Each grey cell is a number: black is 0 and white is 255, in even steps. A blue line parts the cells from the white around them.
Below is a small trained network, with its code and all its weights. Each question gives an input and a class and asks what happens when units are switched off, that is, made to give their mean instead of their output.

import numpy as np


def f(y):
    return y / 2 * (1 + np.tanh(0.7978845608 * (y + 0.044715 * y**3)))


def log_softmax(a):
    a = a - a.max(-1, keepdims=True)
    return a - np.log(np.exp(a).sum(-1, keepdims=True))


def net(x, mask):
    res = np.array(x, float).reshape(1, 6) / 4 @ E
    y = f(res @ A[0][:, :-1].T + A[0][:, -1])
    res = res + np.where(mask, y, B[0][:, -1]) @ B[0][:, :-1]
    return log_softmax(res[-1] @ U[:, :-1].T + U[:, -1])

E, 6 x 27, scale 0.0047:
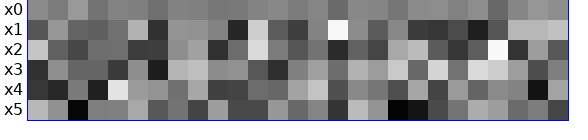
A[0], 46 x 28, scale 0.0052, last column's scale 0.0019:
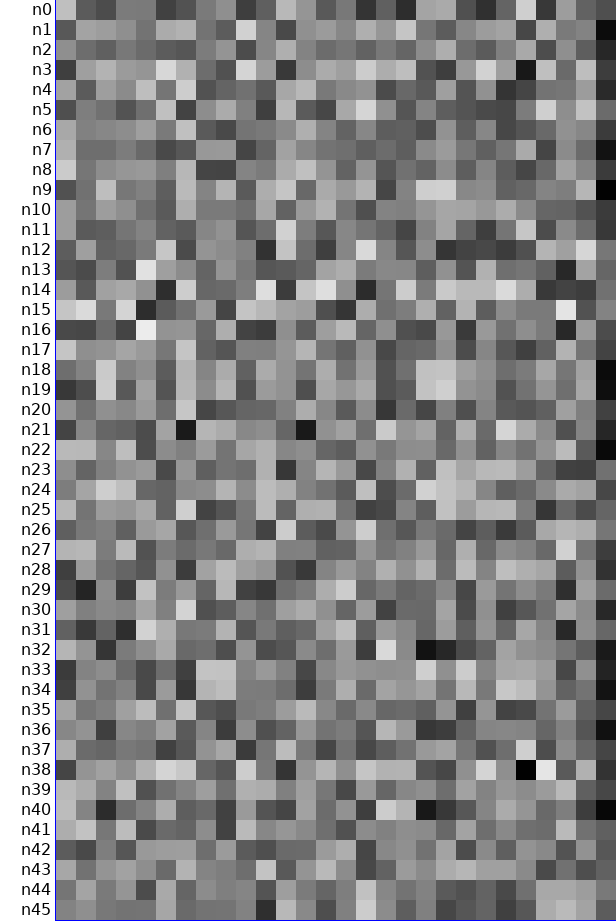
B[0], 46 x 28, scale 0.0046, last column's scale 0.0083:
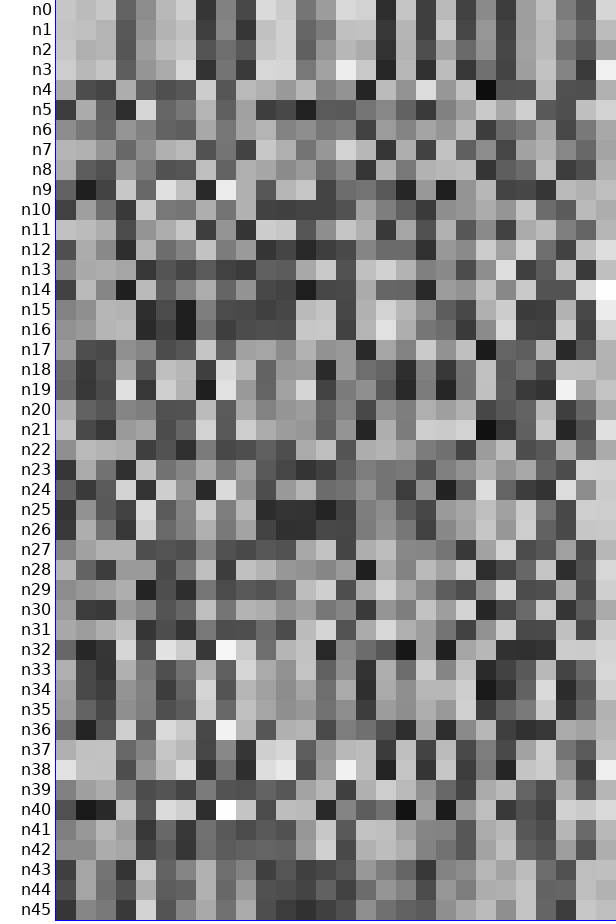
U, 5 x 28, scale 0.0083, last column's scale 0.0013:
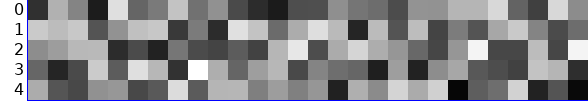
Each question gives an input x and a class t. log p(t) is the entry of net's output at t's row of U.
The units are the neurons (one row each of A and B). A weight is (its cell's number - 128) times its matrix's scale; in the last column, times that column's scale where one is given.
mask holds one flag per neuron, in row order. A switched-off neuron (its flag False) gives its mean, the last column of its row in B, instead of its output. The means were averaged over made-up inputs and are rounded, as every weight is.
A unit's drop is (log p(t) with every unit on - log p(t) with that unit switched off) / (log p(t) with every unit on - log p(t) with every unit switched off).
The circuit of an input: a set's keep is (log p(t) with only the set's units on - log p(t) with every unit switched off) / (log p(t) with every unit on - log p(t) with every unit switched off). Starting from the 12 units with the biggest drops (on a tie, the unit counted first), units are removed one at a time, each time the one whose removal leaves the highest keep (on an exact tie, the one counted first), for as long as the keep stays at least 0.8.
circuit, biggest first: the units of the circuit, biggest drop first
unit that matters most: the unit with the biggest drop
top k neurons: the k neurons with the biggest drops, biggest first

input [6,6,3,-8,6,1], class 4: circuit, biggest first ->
n4
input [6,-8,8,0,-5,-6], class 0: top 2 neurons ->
n14; n25
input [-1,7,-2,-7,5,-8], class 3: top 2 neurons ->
n19; n9
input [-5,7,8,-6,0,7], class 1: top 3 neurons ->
n0; n11; n37
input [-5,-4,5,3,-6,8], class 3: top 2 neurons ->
n40; n32
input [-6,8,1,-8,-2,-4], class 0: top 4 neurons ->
n12; n26; n45; n5
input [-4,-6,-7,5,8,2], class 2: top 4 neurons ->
n31; n13; n29; n16
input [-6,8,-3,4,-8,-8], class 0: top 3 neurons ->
n12; n5; n45
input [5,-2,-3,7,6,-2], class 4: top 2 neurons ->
n21; n28
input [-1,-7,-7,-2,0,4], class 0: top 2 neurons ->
n25; n14
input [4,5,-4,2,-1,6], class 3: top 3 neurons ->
n32; n40; n36
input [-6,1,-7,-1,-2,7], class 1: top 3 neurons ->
n38; n3; n1
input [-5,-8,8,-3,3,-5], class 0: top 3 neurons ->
n25; n14; n43
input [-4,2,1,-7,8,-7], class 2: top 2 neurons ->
n16; n29
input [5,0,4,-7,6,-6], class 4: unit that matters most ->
n4
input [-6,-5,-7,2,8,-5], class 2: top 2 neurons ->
n29; n13
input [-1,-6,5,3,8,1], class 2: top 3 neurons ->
n31; n16; n29
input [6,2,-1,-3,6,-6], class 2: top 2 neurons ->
n16; n29
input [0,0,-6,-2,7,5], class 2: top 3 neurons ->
n16; n13; n29
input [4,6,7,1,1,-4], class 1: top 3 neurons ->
n0; n37; n11
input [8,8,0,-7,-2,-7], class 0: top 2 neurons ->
n26; n12
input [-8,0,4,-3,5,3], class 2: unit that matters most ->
n16
